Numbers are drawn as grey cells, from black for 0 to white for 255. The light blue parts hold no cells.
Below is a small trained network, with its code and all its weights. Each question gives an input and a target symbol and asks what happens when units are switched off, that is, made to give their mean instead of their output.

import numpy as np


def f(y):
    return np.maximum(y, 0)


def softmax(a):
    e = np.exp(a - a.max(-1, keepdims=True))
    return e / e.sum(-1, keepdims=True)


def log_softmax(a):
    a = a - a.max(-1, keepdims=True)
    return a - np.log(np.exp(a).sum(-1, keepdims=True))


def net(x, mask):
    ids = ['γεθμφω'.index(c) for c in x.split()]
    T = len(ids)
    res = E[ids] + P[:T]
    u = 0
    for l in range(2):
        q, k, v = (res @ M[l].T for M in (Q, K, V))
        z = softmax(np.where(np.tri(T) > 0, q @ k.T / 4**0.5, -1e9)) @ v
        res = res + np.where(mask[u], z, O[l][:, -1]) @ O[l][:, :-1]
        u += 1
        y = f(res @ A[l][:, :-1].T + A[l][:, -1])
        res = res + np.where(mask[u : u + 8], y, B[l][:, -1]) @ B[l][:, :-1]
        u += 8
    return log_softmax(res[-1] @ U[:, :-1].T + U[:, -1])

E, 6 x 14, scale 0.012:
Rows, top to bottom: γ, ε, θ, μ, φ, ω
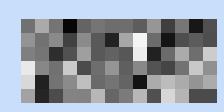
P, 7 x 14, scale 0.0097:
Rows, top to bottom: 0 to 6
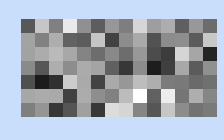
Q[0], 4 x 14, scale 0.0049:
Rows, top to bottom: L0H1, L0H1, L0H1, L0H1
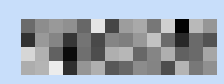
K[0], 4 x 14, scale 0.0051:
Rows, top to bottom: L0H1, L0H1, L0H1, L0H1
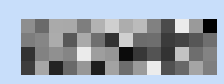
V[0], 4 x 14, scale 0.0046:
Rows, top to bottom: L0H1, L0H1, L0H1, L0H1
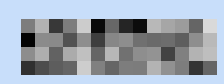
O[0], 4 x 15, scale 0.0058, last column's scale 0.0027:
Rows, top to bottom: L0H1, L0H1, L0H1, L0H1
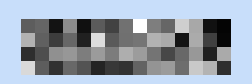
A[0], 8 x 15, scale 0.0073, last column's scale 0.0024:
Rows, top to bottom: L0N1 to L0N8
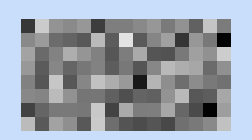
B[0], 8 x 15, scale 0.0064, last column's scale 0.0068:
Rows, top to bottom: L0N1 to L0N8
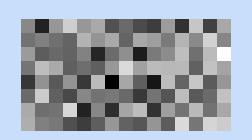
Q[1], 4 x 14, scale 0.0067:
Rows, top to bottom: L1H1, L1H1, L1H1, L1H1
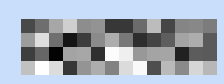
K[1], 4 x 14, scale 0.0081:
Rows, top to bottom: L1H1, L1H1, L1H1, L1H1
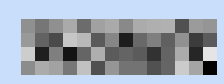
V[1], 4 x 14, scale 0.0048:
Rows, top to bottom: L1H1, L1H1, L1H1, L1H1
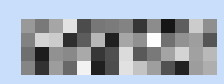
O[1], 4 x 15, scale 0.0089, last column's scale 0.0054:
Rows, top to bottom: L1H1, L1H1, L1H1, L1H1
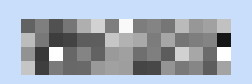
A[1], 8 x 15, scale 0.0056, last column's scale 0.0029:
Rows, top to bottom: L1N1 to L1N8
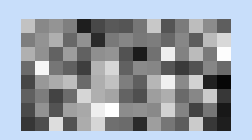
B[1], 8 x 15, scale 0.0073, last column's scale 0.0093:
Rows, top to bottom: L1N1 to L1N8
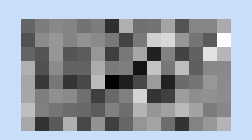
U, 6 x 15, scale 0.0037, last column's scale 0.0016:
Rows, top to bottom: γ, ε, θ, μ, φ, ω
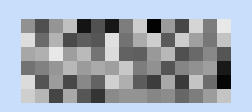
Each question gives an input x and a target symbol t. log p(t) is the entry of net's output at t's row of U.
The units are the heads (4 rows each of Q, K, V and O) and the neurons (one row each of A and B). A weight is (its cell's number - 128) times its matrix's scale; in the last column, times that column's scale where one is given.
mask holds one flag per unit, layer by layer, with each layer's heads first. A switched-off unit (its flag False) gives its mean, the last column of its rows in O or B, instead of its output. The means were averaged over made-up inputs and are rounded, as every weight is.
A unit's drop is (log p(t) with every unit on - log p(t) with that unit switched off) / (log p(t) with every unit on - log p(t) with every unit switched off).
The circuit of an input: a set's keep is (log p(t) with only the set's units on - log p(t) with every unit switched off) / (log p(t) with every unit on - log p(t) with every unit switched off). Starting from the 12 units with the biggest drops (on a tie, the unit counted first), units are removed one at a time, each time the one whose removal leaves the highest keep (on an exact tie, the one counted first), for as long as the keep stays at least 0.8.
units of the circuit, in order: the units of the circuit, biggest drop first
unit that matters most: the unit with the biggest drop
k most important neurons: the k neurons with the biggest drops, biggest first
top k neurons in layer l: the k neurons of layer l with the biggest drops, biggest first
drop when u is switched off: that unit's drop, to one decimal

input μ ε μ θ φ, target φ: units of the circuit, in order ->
L1H1
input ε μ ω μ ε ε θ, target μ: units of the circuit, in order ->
L1H1, L0N8
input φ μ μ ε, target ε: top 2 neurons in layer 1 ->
L1N3, L1N2
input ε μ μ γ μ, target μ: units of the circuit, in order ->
L1H1, L0H1, L0N8
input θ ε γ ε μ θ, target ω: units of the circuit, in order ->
L1H1, L0N3
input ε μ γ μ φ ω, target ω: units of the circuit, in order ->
L1H1, L0N3, L0N6
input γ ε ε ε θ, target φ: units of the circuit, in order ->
L1H1, L0N1, L0H1
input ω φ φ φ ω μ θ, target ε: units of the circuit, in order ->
L1H1, L0H1, L1N3
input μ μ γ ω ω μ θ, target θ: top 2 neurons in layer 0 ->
L0N6, L0N8
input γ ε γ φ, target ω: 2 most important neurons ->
L0N4, L0N3
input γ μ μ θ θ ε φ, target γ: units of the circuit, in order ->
L0N5, L1N3
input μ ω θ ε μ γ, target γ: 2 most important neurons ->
L1N8, L0N5
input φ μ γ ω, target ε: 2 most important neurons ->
L0N6, L1N3
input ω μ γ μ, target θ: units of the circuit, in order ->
L0H1, L1N2, L1H1
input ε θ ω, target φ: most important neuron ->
L0N8
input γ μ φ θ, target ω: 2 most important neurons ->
L0N3, L1N3
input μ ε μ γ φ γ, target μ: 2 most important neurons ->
L0N3, L0N8
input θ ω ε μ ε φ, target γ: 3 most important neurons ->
L0N5, L1N3, L0N8
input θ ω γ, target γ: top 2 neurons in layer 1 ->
L1N1, L1N8
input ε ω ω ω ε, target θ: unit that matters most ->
L0H1
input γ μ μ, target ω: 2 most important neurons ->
L0N3, L0N8
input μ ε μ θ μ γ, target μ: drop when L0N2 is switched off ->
0.1
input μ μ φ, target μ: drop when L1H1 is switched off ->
0.5
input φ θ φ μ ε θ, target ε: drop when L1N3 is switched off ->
0.2
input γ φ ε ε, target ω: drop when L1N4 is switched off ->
0.0
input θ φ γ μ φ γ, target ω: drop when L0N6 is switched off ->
0.2
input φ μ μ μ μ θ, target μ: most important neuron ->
L0N3
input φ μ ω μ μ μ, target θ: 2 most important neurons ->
L1N2, L0N6
